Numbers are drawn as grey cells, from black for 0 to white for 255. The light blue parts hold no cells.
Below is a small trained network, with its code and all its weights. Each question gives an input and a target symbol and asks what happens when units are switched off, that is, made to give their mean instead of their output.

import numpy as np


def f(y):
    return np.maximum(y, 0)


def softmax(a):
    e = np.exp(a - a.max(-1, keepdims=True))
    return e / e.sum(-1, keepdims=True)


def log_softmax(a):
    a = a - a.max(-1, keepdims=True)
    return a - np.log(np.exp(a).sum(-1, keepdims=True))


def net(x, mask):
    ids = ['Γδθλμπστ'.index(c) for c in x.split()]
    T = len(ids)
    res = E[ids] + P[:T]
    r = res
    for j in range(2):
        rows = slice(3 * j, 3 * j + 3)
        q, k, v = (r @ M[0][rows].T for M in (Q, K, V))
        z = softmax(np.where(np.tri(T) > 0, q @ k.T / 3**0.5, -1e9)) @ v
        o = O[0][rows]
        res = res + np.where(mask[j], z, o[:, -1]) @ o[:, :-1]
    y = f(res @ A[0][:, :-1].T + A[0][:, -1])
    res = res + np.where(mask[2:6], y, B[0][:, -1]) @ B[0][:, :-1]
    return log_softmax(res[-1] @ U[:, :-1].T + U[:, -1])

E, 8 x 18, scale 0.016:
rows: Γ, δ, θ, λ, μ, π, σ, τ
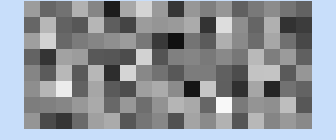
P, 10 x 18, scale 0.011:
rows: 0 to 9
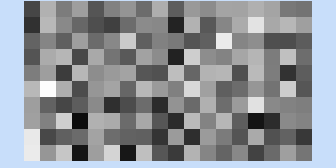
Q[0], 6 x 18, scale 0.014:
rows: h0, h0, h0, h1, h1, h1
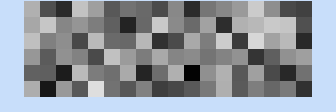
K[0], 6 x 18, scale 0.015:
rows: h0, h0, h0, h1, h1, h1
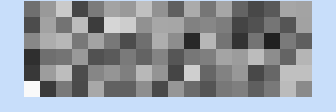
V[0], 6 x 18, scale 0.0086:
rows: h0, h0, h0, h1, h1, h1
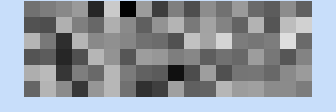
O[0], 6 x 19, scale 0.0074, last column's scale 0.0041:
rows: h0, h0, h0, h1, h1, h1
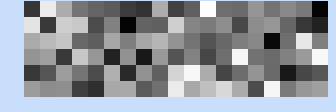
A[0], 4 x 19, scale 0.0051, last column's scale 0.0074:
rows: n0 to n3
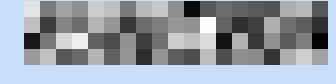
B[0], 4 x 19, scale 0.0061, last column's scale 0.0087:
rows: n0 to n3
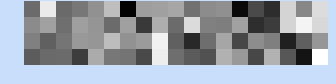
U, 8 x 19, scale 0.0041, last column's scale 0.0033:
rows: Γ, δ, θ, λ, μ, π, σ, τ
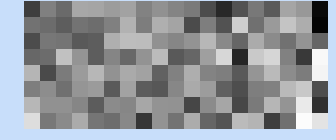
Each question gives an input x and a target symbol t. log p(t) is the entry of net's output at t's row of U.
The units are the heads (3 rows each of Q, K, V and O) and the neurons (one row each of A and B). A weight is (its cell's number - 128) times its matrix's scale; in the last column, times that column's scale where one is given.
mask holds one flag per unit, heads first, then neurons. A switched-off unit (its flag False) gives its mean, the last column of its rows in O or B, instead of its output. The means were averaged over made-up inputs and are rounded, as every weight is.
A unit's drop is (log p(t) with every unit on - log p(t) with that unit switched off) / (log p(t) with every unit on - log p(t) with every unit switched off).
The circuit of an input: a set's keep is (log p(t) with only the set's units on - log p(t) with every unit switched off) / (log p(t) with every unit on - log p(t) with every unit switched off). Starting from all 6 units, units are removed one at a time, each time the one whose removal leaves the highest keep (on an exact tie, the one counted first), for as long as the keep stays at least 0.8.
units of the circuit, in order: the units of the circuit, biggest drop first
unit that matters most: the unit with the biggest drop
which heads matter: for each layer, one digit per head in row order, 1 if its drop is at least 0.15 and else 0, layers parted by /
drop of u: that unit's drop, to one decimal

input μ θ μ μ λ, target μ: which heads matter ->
10
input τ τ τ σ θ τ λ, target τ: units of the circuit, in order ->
[h0]
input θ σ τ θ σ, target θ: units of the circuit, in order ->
[h1 h0]
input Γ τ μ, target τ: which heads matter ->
11
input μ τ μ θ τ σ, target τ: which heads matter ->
11
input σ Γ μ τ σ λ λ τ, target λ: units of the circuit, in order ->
[h0 n3]
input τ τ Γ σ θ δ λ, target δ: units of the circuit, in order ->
[h0 h1]
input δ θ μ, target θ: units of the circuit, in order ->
[h1 h0]
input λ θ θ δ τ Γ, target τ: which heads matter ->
11
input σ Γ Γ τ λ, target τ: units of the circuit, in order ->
[h0 h1]
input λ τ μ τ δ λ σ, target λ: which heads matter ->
10
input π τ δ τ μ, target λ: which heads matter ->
11
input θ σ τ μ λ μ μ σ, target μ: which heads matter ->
10
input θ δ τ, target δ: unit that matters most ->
h1
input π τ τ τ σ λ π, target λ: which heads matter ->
01
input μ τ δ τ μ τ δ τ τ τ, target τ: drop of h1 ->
1.0
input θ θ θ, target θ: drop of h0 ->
0.3
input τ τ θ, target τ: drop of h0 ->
0.4
